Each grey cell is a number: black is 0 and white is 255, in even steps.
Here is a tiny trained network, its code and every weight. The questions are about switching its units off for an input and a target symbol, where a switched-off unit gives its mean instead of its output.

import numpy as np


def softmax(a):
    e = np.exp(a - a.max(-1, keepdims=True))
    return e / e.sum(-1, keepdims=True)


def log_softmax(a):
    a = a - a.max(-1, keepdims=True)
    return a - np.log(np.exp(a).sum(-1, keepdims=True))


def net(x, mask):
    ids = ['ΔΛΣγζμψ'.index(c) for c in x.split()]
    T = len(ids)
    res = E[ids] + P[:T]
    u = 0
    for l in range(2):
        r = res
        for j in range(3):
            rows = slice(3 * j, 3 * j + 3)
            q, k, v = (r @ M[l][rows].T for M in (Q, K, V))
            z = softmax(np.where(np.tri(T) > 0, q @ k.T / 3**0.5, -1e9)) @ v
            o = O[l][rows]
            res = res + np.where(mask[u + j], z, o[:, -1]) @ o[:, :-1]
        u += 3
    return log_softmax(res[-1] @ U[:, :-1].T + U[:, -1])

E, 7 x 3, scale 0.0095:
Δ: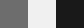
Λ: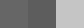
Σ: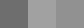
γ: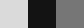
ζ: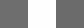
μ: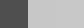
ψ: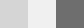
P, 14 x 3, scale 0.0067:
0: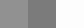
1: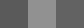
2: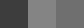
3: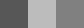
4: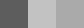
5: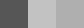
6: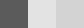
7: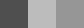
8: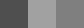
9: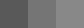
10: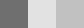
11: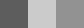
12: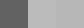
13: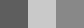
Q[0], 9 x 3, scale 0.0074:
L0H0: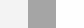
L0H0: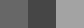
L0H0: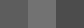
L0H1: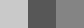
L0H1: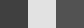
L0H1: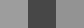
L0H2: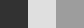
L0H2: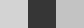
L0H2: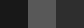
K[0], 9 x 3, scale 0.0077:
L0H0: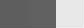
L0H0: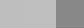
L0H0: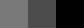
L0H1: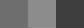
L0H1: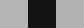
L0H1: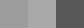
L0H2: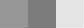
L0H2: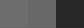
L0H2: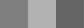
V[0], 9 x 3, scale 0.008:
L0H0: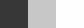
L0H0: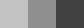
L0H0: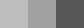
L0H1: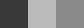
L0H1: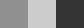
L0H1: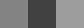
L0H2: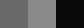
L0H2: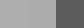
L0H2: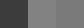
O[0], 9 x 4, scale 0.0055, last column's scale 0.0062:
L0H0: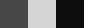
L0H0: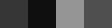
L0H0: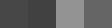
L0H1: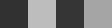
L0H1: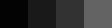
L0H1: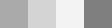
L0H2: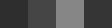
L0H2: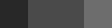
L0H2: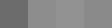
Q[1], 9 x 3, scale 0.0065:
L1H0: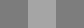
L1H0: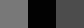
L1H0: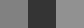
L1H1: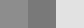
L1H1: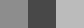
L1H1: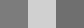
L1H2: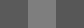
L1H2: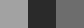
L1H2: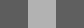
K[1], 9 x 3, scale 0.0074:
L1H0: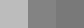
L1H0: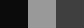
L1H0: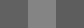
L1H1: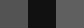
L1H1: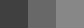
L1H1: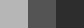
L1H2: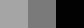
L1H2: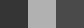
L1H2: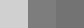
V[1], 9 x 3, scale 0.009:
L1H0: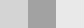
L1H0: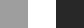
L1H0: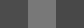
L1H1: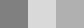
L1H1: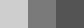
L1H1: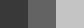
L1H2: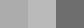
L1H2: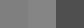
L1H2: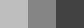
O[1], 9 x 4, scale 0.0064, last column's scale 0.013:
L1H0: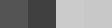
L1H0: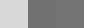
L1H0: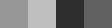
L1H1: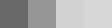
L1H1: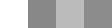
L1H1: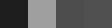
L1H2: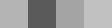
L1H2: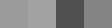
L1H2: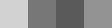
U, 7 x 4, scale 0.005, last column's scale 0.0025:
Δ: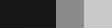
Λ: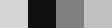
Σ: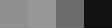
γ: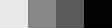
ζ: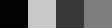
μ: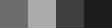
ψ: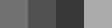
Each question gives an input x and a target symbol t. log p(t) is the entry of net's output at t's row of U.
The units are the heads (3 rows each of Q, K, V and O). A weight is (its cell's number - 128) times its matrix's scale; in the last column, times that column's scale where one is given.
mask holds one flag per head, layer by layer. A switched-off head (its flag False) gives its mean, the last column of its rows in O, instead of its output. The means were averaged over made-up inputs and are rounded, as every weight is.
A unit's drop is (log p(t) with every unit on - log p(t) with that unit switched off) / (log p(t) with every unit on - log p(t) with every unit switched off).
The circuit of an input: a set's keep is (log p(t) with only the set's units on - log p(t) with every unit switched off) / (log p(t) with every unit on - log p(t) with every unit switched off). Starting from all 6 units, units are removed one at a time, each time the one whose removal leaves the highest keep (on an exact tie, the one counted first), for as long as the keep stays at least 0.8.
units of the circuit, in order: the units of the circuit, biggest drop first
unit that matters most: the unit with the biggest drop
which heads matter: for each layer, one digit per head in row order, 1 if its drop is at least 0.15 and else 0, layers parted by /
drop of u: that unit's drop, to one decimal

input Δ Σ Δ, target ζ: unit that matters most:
L0H2
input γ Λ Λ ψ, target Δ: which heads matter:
110 / 100
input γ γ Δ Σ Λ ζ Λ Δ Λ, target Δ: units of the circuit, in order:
L0H0, L1H0, L0H1
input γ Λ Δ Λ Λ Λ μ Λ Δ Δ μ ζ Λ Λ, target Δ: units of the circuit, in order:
L1H0, L0H1, L0H0
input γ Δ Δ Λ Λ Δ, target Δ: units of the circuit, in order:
L1H0, L0H0, L0H1
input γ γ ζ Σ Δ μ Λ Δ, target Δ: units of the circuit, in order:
L1H0, L0H1, L0H0
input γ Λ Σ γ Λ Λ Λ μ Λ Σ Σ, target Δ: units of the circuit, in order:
L1H0, L0H1, L0H0
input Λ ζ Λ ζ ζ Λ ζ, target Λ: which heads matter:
111 / 101
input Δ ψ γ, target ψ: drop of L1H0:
0.4
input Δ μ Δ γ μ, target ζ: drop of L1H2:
0.2
